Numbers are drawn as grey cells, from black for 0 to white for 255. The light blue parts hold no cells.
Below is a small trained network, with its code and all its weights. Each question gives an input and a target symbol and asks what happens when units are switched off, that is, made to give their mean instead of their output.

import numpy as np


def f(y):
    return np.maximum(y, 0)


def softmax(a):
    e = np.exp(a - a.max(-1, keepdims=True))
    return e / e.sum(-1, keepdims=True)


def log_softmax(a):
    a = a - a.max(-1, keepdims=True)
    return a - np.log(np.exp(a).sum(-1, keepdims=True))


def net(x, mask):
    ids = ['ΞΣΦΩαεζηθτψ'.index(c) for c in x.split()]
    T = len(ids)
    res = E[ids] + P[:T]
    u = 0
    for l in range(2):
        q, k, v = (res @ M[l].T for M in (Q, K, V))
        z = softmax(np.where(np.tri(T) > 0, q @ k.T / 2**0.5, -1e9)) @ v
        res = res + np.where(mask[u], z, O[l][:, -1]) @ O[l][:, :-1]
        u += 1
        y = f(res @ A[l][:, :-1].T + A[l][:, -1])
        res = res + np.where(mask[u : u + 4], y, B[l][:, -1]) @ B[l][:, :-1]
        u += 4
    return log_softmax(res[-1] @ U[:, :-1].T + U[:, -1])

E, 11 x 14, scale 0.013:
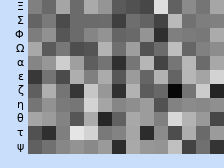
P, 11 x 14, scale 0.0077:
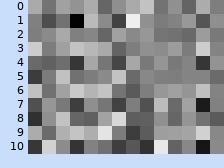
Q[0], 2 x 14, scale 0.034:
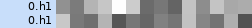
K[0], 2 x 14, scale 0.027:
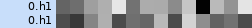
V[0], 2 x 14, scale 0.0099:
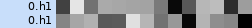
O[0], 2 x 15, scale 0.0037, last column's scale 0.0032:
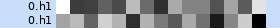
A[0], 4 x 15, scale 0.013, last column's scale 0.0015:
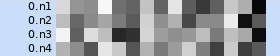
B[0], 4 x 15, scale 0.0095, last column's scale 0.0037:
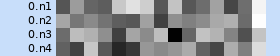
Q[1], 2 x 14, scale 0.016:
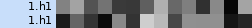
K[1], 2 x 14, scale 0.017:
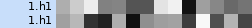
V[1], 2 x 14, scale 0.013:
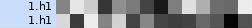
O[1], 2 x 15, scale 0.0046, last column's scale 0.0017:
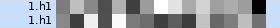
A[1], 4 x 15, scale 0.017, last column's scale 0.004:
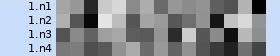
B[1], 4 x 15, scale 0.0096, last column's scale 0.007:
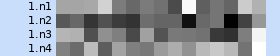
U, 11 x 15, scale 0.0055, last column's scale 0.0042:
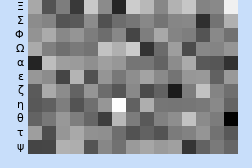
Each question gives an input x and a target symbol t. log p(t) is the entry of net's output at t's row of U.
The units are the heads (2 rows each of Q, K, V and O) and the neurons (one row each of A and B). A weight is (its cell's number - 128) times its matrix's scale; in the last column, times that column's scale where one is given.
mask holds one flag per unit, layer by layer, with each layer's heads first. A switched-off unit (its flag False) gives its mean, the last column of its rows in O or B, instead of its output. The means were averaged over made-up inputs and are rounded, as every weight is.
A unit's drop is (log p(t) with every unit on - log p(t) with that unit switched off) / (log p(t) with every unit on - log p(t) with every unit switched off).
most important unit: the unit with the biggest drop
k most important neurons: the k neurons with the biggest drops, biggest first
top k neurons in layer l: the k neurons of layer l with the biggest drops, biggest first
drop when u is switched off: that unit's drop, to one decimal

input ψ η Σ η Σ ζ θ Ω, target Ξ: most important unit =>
1.n4
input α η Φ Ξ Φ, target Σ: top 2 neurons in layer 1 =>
1.n2; 1.n3
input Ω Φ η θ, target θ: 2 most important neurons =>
0.n3; 0.n4
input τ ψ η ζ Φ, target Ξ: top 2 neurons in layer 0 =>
0.n2; 0.n3
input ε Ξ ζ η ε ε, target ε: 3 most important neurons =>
0.n1; 0.n4; 0.n3
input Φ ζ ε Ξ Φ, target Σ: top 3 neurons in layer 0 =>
0.n1; 0.n2; 0.n3
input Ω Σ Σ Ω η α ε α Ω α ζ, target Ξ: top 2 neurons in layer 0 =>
0.n3; 0.n2
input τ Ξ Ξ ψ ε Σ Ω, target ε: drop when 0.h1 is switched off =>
0.3
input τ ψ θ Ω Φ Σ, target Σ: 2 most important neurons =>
1.n2; 0.n1
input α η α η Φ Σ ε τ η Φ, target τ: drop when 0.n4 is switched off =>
0.0
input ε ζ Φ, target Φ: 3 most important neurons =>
1.n1; 0.n1; 0.n4
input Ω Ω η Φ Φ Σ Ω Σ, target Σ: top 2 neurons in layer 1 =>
1.n3; 1.n2
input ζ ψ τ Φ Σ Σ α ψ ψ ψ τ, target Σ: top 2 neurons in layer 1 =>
1.n3; 1.n1
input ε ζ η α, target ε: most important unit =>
1.h1
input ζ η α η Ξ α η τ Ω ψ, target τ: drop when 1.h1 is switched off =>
0.7
